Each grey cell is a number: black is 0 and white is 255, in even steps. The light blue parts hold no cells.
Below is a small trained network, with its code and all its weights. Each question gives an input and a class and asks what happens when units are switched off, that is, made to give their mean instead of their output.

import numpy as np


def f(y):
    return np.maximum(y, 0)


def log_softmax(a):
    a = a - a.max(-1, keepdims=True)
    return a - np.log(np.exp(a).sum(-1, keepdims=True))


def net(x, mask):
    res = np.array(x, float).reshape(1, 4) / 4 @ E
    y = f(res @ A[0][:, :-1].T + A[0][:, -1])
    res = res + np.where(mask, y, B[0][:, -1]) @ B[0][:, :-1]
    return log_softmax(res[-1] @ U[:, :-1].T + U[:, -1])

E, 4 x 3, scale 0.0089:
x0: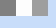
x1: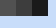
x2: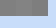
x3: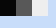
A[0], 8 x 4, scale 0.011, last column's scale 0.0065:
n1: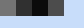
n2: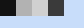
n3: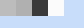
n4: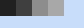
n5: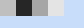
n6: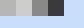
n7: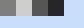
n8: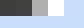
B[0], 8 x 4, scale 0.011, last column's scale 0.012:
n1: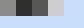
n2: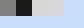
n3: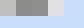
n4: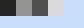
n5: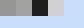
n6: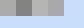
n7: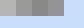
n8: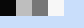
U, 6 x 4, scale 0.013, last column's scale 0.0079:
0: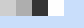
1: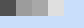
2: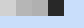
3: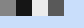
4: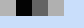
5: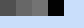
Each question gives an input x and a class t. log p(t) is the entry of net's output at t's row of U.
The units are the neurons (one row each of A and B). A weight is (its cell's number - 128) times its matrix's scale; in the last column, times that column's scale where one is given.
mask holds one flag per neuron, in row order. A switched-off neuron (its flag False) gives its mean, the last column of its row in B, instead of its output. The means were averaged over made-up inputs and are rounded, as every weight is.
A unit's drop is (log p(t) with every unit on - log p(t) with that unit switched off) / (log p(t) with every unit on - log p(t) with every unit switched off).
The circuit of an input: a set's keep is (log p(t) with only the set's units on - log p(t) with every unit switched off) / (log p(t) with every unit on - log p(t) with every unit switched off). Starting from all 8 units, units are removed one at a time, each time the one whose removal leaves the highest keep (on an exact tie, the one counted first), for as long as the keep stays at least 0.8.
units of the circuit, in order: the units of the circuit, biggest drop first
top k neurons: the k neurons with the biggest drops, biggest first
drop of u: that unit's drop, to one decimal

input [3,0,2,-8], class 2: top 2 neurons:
n5, n6
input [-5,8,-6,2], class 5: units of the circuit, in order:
n4
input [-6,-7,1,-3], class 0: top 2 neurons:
n2, n5
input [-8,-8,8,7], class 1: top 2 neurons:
n8, n1
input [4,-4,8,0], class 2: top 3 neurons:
n8, n1, n4
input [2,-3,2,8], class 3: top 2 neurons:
n2, n5
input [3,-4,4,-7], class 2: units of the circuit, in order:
n6, n5
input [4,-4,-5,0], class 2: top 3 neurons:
n8, n1, n4
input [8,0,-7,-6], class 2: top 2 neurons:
n6, n5
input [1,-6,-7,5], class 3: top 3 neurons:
n2, n5, n4
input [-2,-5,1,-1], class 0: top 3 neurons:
n2, n8, n5
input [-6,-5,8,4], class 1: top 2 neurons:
n1, n8
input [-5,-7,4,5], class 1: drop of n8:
0.3
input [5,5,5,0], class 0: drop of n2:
1.0
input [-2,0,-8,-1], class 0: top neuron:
n2
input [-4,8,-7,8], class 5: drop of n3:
0.0
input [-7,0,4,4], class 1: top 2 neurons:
n8, n2
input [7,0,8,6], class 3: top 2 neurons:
n2, n5
